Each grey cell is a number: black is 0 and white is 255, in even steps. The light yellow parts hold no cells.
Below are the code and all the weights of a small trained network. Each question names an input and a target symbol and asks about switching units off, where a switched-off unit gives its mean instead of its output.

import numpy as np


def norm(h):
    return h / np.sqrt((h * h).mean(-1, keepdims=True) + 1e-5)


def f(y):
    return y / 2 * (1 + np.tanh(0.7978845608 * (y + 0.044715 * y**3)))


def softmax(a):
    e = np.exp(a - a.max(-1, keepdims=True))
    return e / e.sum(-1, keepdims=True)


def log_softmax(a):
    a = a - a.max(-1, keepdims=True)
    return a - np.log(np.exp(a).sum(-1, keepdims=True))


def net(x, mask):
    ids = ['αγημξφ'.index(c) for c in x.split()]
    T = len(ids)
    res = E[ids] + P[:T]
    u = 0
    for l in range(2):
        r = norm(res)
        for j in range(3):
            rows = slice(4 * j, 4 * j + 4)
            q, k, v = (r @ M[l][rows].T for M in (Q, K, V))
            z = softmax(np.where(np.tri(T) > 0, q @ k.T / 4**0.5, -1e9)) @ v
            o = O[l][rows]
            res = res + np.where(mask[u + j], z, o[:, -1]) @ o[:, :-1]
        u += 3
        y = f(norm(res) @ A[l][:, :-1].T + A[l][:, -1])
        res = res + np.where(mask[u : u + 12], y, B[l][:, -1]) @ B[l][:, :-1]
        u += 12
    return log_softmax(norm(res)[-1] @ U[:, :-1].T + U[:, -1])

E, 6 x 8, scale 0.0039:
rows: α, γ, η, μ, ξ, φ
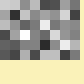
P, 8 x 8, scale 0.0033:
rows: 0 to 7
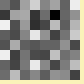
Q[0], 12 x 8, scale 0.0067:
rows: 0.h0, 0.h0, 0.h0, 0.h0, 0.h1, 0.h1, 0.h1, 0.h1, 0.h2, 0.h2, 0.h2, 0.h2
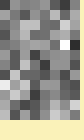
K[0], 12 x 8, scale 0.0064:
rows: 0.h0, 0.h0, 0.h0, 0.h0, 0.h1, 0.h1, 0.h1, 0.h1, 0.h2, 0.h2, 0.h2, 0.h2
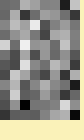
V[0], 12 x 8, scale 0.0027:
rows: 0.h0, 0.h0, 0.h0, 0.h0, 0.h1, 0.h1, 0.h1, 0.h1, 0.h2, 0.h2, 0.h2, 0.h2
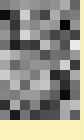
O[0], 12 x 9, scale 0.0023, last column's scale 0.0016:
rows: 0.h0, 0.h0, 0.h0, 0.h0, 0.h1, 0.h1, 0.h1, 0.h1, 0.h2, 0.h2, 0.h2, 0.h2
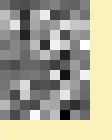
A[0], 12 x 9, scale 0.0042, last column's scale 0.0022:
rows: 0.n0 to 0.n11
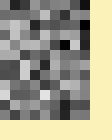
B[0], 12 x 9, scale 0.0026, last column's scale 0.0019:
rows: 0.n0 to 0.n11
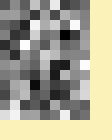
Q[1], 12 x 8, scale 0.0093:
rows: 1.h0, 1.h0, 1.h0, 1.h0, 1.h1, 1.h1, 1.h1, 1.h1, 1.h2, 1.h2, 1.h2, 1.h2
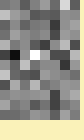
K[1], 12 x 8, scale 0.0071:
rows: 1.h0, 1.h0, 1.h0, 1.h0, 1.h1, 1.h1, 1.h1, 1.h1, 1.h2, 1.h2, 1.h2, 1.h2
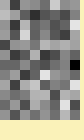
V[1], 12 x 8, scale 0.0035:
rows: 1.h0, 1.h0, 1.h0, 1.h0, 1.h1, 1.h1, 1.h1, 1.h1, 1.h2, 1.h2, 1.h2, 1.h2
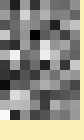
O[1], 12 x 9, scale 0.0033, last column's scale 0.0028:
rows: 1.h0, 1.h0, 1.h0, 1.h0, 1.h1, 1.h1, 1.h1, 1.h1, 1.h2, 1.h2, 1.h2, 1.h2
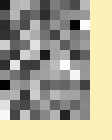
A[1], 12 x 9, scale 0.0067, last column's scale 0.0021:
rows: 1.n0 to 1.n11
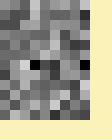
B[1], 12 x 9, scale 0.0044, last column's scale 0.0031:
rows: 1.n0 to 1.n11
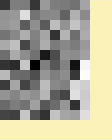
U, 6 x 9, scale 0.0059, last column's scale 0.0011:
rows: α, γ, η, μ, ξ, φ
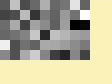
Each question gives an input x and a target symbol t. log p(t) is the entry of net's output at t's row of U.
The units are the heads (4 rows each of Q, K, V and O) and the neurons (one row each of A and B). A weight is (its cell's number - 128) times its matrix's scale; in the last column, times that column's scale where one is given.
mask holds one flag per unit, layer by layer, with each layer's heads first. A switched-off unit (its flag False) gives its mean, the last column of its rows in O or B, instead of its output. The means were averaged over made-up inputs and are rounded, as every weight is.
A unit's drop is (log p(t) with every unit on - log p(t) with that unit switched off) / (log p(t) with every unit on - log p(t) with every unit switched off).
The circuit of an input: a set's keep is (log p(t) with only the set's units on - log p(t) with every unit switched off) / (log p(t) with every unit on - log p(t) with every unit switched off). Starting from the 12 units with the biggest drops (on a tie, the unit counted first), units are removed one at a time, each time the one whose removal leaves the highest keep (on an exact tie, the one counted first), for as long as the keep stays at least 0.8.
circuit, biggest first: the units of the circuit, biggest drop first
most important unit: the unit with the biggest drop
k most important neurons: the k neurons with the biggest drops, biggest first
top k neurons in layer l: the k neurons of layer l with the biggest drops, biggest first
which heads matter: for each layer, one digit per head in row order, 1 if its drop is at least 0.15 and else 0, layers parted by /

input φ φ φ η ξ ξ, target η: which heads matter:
101 / 000
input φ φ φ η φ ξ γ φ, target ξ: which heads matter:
110 / 100
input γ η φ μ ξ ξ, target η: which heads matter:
001 / 000
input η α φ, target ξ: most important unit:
1.h2
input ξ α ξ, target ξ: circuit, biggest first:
[0.h2 1.h2]
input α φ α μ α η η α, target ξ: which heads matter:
100 / 101
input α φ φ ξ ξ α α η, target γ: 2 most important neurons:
[0.n9 1.n11]
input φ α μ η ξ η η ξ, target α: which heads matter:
001 / 000
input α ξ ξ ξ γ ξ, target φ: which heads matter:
011 / 010
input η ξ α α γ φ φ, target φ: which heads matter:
010 / 010
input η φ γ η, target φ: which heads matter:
000 / 010
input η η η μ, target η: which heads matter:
100 / 100
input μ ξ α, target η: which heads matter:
001 / 101
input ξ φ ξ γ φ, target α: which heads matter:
010 / 010
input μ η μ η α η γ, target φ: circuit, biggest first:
[1.h1 1.n6]
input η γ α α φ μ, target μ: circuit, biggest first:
[1.h1 1.n6 1.n10]
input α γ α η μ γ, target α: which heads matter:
010 / 001
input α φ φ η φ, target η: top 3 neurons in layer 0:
[0.n8 0.n9 0.n3]
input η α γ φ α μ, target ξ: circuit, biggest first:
[1.h0 1.h2]
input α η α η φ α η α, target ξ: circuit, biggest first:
[1.h2 0.n9 1.h0]
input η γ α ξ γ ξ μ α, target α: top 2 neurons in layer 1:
[1.n8 1.n6]
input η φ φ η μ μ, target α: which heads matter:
000 / 001
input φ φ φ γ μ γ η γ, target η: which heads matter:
111 / 110
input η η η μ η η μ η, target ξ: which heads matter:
100 / 100
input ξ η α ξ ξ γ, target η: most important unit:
0.h2
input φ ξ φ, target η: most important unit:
1.h0
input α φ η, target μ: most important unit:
1.h1
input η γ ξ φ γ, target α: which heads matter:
011 / 000
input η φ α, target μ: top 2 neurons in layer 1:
[1.n6 1.n7]
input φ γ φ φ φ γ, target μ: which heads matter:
001 / 011
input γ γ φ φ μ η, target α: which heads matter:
000 / 001
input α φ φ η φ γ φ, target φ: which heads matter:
000 / 010
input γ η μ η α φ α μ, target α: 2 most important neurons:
[0.n9 0.n8]
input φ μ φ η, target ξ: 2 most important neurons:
[1.n7 1.n6]
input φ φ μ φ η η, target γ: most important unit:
1.n6
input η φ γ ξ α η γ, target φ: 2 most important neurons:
[1.n1 1.n6]
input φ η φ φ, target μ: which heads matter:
000 / 000
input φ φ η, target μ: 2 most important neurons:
[0.n7 1.n6]
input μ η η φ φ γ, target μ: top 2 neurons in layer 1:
[1.n2 1.n6]
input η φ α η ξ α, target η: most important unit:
0.h2
